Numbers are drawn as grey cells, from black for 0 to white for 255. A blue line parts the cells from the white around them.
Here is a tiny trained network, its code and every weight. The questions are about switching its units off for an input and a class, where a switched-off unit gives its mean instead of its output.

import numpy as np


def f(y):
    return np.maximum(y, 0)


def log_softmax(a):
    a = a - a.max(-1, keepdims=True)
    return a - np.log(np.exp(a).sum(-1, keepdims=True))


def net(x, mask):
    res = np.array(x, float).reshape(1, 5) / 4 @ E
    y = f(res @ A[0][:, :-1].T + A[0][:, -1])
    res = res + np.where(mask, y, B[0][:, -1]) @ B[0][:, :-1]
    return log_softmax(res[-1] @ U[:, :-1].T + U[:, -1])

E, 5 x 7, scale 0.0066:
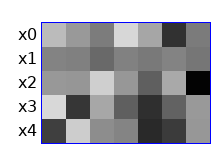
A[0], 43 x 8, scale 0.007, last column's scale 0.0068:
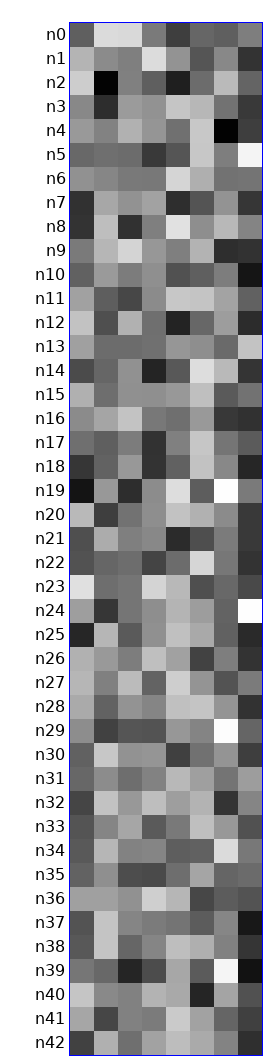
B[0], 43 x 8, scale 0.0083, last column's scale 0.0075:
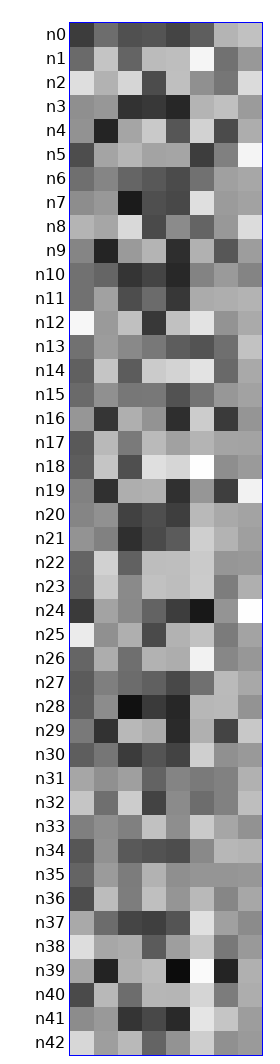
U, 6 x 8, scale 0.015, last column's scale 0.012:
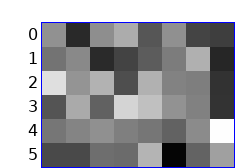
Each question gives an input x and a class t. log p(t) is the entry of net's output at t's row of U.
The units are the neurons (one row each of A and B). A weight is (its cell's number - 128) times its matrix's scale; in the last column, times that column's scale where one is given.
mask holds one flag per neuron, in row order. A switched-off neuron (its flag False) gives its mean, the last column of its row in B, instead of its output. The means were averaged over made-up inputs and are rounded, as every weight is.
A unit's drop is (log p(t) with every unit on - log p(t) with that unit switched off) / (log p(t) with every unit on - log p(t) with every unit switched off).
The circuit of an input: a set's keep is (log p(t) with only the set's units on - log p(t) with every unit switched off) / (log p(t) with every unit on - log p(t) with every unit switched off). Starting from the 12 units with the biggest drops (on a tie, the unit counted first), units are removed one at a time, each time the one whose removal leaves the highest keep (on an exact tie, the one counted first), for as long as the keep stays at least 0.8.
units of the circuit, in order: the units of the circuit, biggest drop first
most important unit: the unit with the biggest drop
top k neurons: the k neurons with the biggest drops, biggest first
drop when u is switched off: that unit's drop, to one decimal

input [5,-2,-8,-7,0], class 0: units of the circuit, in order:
n19
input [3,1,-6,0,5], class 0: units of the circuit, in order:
n19; n39
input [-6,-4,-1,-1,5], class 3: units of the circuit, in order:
n14; n18; n24
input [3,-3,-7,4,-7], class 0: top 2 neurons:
n29; n39
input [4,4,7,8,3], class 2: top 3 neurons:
n12; n2; n19
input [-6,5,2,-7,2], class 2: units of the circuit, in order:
n32; n25
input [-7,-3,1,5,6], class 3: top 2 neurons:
n14; n18
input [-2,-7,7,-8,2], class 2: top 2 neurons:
n32; n25
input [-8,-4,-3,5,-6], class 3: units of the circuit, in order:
n14; n18
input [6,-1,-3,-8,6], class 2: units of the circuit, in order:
n8; n25
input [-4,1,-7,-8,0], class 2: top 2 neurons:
n8; n25
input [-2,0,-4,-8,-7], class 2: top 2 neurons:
n8; n25
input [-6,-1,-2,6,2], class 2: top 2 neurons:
n2; n12
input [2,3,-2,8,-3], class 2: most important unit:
n2
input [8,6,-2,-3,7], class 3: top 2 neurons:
n40; n36
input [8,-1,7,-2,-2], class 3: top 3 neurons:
n23; n36; n19
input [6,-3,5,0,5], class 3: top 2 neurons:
n36; n19
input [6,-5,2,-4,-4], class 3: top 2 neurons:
n23; n36
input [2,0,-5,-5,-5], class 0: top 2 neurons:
n19; n39
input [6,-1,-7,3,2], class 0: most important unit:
n39
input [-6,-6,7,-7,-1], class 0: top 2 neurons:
n9; n4
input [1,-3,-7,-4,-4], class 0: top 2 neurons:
n19; n39
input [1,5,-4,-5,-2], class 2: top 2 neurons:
n8; n25
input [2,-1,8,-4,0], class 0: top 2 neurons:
n4; n9
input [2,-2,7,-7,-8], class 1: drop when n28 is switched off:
0.2
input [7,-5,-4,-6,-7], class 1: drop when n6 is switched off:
0.2
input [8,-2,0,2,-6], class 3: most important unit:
n23
